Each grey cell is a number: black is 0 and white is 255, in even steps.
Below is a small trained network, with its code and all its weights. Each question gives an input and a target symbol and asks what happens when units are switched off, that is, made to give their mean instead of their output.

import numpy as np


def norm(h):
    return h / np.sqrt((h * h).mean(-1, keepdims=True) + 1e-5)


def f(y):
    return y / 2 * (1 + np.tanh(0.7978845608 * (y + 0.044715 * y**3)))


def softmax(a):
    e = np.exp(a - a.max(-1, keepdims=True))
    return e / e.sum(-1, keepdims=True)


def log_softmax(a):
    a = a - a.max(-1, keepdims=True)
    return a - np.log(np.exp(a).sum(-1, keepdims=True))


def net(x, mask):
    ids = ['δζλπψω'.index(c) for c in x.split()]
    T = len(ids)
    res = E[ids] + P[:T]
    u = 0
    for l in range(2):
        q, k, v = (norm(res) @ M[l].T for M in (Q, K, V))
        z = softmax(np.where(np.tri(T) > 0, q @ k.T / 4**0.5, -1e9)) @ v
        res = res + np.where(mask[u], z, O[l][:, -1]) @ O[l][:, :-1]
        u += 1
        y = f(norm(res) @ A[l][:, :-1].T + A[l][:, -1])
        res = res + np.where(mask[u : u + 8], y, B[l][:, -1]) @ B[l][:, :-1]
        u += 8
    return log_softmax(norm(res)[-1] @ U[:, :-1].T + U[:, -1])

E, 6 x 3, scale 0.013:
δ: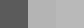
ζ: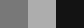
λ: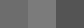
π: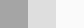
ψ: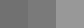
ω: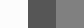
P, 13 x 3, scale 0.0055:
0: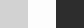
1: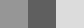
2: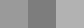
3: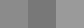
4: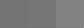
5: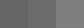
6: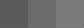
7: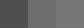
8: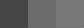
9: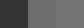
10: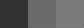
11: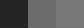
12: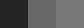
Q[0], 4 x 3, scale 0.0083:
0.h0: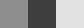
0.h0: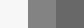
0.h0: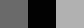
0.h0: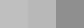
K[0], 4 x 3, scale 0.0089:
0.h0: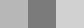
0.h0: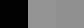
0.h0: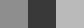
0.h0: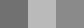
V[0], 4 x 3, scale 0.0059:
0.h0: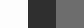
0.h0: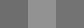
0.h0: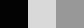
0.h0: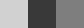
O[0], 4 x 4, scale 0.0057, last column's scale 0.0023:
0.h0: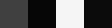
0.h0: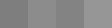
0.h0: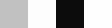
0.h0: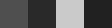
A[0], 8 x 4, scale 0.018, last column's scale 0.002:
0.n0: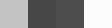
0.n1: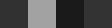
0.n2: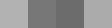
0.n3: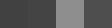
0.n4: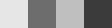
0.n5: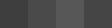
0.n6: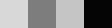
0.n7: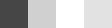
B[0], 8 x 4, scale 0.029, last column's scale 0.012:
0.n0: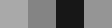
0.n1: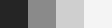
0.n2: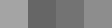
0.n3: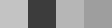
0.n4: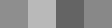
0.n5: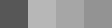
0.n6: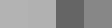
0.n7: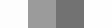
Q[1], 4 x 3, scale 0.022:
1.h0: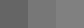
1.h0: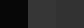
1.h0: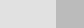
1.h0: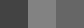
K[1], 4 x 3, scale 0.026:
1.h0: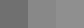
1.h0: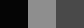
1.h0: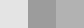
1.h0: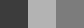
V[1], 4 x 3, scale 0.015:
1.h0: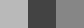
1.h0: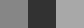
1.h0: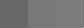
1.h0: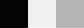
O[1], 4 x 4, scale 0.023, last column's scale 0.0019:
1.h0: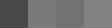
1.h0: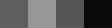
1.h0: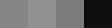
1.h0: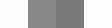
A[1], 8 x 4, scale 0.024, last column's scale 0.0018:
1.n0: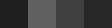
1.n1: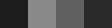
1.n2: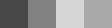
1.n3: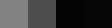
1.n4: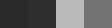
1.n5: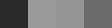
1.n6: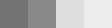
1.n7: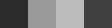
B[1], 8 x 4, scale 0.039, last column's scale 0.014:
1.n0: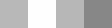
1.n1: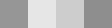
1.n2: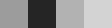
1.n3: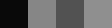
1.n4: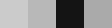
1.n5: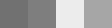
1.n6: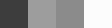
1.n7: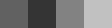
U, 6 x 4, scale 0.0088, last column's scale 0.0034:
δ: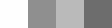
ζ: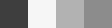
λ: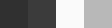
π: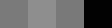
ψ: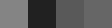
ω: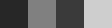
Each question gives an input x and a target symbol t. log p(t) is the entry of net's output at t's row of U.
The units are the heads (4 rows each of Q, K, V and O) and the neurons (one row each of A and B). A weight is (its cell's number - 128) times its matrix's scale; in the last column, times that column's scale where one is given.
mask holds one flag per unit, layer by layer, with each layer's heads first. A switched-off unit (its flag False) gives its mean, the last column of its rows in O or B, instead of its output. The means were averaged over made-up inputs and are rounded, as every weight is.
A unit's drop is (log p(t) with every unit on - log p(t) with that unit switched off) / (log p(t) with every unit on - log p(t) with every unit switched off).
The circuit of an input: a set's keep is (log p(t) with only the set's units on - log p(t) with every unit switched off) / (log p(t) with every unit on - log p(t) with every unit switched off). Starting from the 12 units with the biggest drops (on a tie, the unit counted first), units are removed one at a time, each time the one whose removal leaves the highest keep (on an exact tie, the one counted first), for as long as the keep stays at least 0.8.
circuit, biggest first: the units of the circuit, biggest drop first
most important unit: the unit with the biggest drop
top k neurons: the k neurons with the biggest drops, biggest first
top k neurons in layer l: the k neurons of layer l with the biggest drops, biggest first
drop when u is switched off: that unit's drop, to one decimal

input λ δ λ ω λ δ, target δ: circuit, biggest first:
[0.n7]
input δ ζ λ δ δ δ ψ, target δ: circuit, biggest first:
[0.n7 0.h0 1.h0]
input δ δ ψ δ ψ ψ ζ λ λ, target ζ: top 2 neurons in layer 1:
[1.n2 1.n7]
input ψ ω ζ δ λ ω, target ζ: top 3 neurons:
[0.n7 1.n0 0.n3]
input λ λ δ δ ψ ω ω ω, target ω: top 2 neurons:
[0.n0 1.n3]
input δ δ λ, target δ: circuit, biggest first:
[0.n7 1.h0]
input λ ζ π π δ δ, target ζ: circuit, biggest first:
[0.n7 1.h0 1.n2]
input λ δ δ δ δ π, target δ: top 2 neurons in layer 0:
[0.n1 0.n0]
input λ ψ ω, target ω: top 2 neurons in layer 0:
[0.n6 0.n0]
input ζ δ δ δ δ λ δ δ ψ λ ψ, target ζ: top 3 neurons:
[0.n7 0.n1 1.n2]
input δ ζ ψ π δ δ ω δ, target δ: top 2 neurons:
[0.n1 0.n7]
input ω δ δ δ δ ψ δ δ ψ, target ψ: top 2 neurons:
[0.n3 1.n4]
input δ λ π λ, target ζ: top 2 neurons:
[0.n1 0.n0]
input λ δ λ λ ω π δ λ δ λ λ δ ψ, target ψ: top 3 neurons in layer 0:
[0.n3 0.n7 0.n1]
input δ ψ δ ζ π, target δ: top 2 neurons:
[1.n6 0.n1]
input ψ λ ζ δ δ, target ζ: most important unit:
1.h0
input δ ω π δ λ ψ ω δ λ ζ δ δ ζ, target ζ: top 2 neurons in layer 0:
[0.n1 0.n7]
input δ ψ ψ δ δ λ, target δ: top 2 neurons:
[0.n7 0.n0]
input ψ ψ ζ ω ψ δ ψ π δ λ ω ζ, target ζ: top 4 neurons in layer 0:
[0.n1 0.n3 0.n0 0.n7]
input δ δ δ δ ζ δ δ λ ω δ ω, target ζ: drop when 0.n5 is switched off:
-0.1
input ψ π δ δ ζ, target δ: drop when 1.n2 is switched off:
-0.1
